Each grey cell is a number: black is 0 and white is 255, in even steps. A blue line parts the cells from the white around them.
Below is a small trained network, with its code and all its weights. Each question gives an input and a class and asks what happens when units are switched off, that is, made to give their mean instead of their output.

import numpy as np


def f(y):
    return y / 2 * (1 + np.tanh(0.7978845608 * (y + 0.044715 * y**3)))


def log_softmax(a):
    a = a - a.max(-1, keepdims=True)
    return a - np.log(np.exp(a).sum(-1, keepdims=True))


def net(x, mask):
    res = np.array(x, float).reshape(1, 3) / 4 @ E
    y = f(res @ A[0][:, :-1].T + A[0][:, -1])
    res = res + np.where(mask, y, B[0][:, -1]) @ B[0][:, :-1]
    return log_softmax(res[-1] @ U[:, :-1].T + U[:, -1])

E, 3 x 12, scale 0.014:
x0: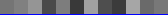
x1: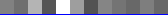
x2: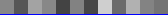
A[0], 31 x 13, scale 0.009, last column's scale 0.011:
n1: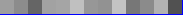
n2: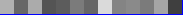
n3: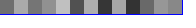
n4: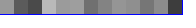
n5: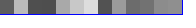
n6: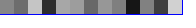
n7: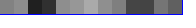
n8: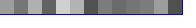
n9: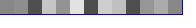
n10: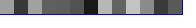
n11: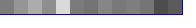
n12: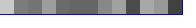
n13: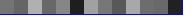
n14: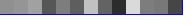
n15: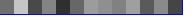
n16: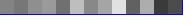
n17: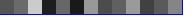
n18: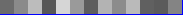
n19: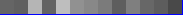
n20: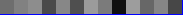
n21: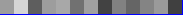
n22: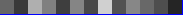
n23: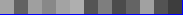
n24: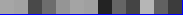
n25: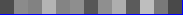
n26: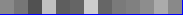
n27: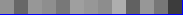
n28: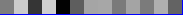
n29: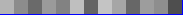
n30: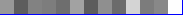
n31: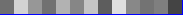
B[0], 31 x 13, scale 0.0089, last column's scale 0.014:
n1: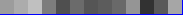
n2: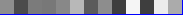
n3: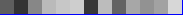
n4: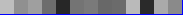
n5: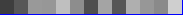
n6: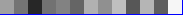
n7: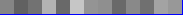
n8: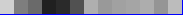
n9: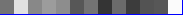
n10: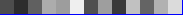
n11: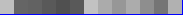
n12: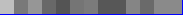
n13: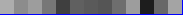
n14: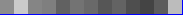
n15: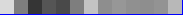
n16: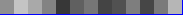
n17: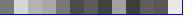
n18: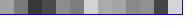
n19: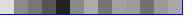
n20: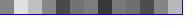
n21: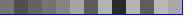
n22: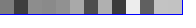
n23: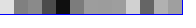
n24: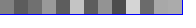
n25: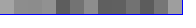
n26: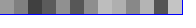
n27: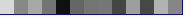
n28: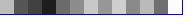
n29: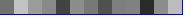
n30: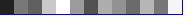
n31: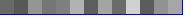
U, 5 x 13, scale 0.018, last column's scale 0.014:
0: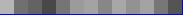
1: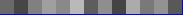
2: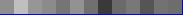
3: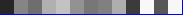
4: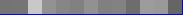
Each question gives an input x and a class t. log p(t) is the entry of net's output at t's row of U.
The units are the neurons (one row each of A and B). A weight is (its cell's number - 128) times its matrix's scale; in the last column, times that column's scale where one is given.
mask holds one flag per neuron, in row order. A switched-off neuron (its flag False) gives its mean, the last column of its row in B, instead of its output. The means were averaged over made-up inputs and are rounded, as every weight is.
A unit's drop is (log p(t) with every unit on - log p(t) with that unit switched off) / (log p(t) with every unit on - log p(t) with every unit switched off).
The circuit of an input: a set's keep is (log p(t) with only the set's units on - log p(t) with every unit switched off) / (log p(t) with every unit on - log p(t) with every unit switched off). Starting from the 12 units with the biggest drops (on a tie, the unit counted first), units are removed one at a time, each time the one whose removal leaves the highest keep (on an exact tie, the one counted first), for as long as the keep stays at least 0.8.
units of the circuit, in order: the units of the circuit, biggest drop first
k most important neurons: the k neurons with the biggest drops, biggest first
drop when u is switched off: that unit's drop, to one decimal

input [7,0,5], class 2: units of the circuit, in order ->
n17
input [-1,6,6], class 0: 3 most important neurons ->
n18; n6; n8
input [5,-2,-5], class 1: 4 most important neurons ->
n3; n9; n5; n21
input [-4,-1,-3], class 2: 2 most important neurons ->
n30; n10
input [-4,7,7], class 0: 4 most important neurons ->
n18; n6; n8; n23
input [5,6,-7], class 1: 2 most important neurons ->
n3; n5
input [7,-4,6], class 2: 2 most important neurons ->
n17; n20
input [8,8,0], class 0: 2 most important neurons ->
n18; n6
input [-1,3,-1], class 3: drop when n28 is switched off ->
0.2
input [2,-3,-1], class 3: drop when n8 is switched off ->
0.1
